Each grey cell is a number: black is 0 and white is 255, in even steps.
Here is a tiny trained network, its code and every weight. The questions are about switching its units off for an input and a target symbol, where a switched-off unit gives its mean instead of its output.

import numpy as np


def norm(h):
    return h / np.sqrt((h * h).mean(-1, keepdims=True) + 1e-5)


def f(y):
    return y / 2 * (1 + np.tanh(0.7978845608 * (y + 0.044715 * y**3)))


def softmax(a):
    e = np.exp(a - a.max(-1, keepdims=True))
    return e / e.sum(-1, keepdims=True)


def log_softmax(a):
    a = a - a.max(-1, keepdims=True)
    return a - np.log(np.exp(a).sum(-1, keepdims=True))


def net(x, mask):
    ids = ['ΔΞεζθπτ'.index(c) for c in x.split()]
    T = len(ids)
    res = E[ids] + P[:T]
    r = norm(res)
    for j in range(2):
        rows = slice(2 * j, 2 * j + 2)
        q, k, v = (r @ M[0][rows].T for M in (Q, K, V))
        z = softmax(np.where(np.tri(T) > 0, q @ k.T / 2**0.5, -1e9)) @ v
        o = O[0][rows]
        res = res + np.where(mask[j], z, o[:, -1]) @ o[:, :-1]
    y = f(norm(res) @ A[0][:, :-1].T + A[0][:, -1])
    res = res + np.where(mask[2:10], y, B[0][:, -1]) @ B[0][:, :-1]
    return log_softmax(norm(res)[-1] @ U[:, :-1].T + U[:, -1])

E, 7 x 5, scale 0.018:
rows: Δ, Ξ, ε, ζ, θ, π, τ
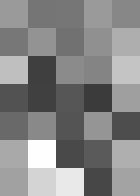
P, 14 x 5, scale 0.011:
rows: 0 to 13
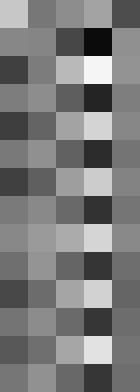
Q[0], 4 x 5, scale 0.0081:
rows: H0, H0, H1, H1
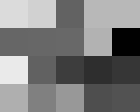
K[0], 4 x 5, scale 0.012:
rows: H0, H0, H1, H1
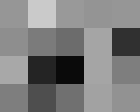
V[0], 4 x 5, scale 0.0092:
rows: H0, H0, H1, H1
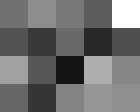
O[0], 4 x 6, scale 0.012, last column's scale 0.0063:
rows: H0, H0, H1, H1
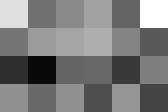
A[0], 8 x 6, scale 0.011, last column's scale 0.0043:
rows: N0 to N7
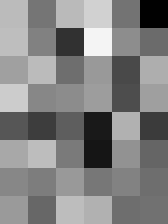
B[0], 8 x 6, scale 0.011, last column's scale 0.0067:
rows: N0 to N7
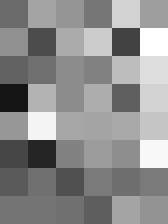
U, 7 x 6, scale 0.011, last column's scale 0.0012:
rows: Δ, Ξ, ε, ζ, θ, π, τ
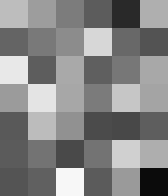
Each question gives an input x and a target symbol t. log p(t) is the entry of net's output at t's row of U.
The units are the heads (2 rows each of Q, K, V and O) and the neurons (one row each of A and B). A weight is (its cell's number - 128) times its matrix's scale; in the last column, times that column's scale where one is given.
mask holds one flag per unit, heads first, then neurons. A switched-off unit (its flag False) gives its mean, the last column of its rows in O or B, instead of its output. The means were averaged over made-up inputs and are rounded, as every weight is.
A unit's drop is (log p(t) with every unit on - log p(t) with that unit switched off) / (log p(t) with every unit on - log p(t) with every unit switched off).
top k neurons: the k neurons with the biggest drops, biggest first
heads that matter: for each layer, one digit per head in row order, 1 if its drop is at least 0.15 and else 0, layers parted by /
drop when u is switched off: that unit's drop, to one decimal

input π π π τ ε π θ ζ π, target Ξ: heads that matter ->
10
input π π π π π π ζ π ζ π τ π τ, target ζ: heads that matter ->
01
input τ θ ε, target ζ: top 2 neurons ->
N5, N0
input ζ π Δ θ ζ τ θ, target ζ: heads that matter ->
11
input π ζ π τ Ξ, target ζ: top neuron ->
N5
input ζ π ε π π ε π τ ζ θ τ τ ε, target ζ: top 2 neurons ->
N0, N5
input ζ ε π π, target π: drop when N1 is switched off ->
0.1
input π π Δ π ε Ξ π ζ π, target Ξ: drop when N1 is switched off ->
0.2
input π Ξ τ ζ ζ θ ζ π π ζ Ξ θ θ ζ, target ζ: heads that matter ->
00
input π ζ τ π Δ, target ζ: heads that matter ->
01
